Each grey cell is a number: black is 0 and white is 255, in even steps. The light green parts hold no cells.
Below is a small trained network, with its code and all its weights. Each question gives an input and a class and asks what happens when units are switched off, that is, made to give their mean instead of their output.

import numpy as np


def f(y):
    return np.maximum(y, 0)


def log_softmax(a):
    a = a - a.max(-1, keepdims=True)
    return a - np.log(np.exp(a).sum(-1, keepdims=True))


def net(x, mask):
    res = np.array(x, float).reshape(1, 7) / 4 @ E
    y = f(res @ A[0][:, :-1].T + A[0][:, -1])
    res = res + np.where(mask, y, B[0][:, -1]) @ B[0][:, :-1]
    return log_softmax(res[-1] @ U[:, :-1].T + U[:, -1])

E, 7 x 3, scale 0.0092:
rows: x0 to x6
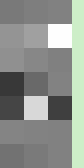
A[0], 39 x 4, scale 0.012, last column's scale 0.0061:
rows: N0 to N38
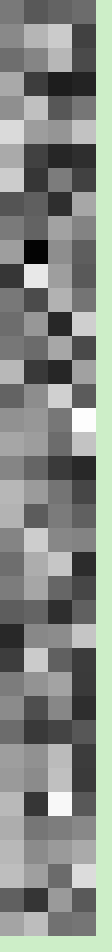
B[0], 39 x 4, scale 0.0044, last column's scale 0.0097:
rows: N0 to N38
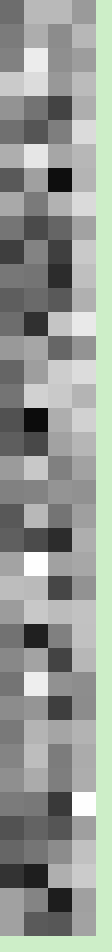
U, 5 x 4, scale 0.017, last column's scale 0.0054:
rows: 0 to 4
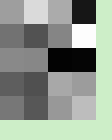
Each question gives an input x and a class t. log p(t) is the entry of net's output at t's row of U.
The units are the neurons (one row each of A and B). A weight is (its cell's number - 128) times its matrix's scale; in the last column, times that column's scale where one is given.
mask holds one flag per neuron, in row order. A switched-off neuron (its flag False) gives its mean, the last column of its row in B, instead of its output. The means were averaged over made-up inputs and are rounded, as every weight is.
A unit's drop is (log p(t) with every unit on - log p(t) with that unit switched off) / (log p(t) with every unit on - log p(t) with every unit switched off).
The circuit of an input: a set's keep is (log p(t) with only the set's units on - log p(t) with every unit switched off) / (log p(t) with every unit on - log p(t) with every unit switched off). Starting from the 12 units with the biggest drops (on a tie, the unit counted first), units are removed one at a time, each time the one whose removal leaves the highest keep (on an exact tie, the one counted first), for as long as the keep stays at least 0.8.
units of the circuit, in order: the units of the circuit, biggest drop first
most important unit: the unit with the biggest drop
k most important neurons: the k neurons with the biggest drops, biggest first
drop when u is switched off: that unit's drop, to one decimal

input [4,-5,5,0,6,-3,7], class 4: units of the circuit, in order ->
(N13; N8)
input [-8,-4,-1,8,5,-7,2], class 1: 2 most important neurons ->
(N13; N26)
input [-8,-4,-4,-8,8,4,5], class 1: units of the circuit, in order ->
(N13; N36)
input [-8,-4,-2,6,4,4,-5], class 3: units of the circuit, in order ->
(N13; N33)
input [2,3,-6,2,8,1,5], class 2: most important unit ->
N11
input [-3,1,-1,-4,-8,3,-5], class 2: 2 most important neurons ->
(N7; N33)
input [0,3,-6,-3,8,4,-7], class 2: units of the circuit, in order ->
(N11; N22)
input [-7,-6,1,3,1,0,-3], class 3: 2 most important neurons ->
(N13; N23)
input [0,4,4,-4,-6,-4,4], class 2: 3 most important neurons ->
(N33; N7; N13)
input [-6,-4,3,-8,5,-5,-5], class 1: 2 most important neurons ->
(N13; N36)
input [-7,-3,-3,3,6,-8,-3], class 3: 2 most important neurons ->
(N13; N33)
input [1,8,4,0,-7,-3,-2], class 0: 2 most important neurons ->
(N16; N23)
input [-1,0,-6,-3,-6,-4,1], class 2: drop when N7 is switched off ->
0.2
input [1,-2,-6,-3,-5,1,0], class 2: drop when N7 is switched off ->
0.5
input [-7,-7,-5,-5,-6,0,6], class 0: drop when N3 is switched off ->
0.2
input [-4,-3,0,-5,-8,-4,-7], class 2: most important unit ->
N7
